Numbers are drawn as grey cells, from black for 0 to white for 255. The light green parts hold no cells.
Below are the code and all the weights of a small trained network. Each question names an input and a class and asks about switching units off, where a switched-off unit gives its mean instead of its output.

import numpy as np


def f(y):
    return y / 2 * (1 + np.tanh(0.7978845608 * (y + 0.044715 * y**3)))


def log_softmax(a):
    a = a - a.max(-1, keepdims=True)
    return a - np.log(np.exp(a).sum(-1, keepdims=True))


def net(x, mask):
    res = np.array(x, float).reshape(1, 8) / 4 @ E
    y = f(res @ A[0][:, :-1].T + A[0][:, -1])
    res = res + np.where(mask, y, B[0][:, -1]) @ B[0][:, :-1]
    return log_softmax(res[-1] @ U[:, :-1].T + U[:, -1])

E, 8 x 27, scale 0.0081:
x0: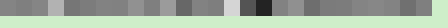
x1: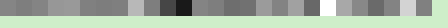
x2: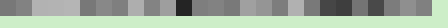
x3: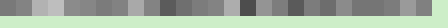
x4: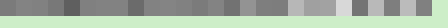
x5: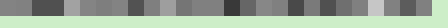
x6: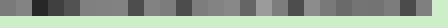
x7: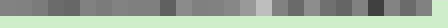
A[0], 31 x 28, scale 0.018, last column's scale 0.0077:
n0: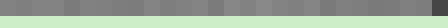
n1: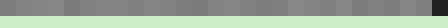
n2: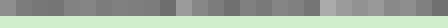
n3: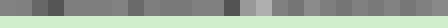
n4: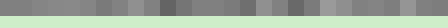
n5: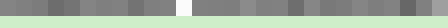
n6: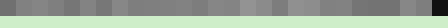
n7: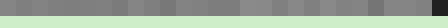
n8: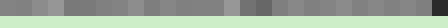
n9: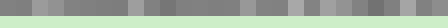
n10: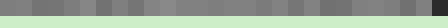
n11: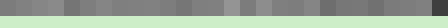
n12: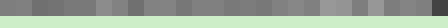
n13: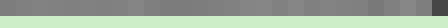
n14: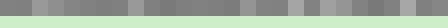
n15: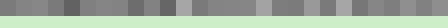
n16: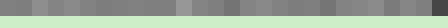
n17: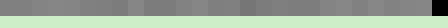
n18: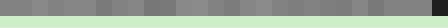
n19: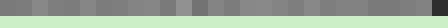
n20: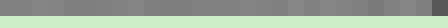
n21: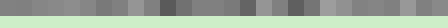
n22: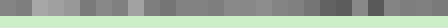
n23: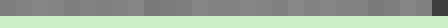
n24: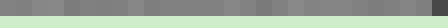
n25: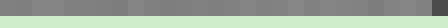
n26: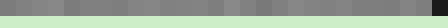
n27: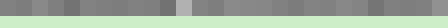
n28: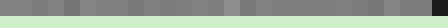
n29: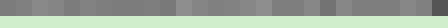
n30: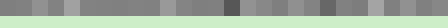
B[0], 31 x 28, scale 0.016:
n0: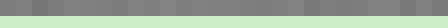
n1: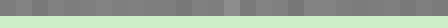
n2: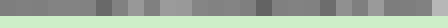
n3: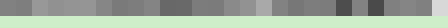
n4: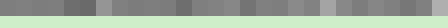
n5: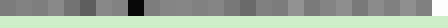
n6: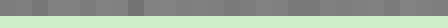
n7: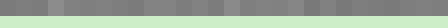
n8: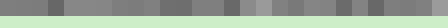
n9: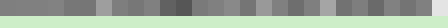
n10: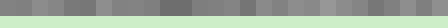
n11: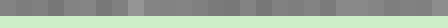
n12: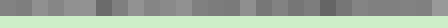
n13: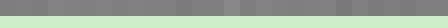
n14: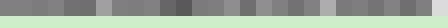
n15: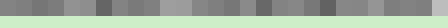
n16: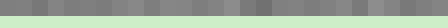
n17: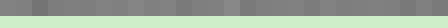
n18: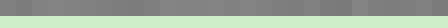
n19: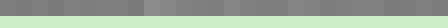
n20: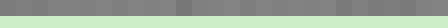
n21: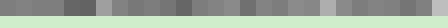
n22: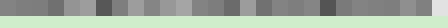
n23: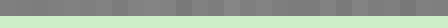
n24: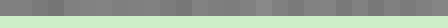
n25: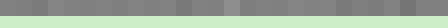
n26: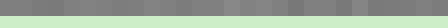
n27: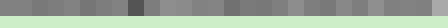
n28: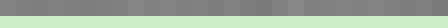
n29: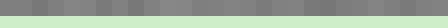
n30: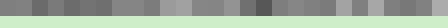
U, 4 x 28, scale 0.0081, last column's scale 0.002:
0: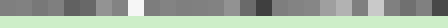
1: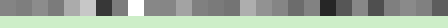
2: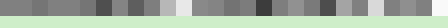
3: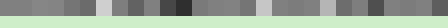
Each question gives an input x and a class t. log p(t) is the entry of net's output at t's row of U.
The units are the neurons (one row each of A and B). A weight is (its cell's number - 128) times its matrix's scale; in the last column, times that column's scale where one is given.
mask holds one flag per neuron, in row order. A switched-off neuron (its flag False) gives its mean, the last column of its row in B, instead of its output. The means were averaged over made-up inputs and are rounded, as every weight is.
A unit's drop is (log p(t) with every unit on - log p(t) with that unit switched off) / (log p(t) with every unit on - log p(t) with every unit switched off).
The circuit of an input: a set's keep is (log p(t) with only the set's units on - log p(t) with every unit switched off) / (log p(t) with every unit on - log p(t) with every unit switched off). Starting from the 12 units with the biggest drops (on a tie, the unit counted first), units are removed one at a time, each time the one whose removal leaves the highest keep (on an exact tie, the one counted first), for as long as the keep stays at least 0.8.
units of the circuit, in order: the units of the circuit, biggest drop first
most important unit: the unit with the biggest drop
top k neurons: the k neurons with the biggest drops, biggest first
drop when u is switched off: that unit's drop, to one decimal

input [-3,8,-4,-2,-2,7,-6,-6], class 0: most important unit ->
n2
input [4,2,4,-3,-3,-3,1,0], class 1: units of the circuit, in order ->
[n5; n22]
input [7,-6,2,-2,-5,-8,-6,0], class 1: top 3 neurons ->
[n22; n8; n30]
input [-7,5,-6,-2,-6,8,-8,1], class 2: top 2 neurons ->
[n2; n9]
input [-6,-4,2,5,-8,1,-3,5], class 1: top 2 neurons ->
[n22; n3]
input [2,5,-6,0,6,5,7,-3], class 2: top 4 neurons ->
[n14; n9; n12; n2]
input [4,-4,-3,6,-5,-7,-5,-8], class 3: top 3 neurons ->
[n8; n15; n2]
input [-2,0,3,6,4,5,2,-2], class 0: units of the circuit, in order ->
[n5; n30]
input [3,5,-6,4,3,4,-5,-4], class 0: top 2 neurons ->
[n2; n5]
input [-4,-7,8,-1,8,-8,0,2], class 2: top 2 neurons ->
[n3; n30]
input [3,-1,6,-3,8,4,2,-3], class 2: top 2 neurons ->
[n9; n14]
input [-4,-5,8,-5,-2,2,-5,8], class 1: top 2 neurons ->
[n3; n22]
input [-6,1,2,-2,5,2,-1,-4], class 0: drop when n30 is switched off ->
0.6
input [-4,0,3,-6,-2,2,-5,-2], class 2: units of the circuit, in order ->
[n30]
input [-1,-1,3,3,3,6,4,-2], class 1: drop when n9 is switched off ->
0.4
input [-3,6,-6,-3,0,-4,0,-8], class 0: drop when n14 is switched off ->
-0.1
